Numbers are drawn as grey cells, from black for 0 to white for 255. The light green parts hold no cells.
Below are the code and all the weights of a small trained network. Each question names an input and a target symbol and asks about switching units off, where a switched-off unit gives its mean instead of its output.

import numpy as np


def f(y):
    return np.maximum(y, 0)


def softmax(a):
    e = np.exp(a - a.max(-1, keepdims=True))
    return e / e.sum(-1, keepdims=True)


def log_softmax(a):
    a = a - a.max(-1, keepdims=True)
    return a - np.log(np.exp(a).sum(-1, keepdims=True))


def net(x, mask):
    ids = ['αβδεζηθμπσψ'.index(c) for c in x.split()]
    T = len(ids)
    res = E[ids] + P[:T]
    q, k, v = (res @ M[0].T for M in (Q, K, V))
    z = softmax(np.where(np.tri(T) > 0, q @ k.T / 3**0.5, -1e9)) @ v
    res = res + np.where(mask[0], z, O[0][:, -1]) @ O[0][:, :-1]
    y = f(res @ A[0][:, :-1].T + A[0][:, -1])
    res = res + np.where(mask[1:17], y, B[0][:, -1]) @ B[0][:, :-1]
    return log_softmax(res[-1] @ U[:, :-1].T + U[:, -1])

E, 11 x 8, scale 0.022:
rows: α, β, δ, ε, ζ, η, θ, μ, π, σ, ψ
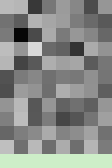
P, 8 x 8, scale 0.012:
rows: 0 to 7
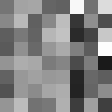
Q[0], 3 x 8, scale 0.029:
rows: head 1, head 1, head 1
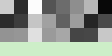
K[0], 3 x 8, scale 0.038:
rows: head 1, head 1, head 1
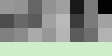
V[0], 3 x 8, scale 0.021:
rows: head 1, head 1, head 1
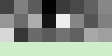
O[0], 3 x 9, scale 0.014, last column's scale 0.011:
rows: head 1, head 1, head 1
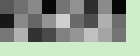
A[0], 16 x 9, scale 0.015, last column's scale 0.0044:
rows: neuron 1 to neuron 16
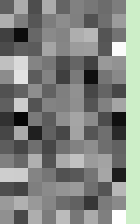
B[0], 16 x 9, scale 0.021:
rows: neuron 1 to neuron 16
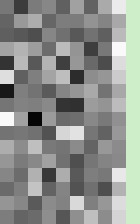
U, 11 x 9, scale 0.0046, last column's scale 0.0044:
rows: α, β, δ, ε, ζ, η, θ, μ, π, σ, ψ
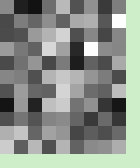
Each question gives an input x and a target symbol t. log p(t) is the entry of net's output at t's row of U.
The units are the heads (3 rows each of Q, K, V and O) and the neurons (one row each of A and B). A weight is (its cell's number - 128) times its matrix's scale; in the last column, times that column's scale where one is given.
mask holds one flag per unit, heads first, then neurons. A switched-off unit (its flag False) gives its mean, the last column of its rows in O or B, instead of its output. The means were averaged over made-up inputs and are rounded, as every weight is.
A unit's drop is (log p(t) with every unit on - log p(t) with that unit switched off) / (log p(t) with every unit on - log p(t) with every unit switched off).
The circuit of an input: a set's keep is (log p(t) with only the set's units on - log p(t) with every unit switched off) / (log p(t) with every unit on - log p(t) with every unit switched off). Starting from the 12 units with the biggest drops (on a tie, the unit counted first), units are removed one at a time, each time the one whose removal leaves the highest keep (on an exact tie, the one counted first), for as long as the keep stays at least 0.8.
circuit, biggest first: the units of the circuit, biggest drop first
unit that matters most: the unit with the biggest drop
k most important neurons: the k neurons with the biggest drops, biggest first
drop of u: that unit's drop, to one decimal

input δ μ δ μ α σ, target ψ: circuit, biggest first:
[head 1; neuron 5; neuron 13]
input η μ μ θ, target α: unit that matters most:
neuron 9
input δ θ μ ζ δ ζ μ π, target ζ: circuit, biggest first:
[neuron 13; neuron 5; head 1]
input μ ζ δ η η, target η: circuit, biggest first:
[head 1; neuron 4; neuron 1]
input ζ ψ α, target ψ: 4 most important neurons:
[neuron 5; neuron 4; neuron 1; neuron 13]
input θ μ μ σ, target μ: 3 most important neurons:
[neuron 7; neuron 9; neuron 13]
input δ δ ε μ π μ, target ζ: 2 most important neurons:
[neuron 13; neuron 5]
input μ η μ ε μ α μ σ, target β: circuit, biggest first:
[head 1; neuron 6; neuron 4]
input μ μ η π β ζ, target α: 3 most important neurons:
[neuron 9; neuron 7; neuron 5]
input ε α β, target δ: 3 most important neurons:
[neuron 14; neuron 5; neuron 4]
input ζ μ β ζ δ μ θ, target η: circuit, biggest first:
[neuron 4; head 1; neuron 1]
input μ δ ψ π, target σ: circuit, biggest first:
[neuron 5; head 1; neuron 6]
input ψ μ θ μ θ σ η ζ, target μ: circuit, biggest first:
[neuron 7; head 1]
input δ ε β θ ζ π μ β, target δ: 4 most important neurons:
[neuron 14; neuron 5; neuron 4; neuron 15]
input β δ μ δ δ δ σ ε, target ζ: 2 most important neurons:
[neuron 8; neuron 15]
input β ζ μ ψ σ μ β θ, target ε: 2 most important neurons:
[neuron 16; neuron 5]
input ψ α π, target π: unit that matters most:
neuron 8
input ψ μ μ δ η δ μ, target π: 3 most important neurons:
[neuron 8; neuron 1; neuron 4]
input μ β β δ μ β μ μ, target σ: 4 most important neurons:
[neuron 5; neuron 6; neuron 15; neuron 1]
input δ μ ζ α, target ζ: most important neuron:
[neuron 13]
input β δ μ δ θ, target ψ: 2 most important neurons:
[neuron 5; neuron 13]
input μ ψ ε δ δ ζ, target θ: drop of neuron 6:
0.1
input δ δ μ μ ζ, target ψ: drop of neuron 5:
0.2
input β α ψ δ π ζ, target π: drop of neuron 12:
0.0
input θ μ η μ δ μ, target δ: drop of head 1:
1.1
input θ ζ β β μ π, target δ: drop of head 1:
1.0
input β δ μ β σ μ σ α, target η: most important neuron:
[neuron 13]
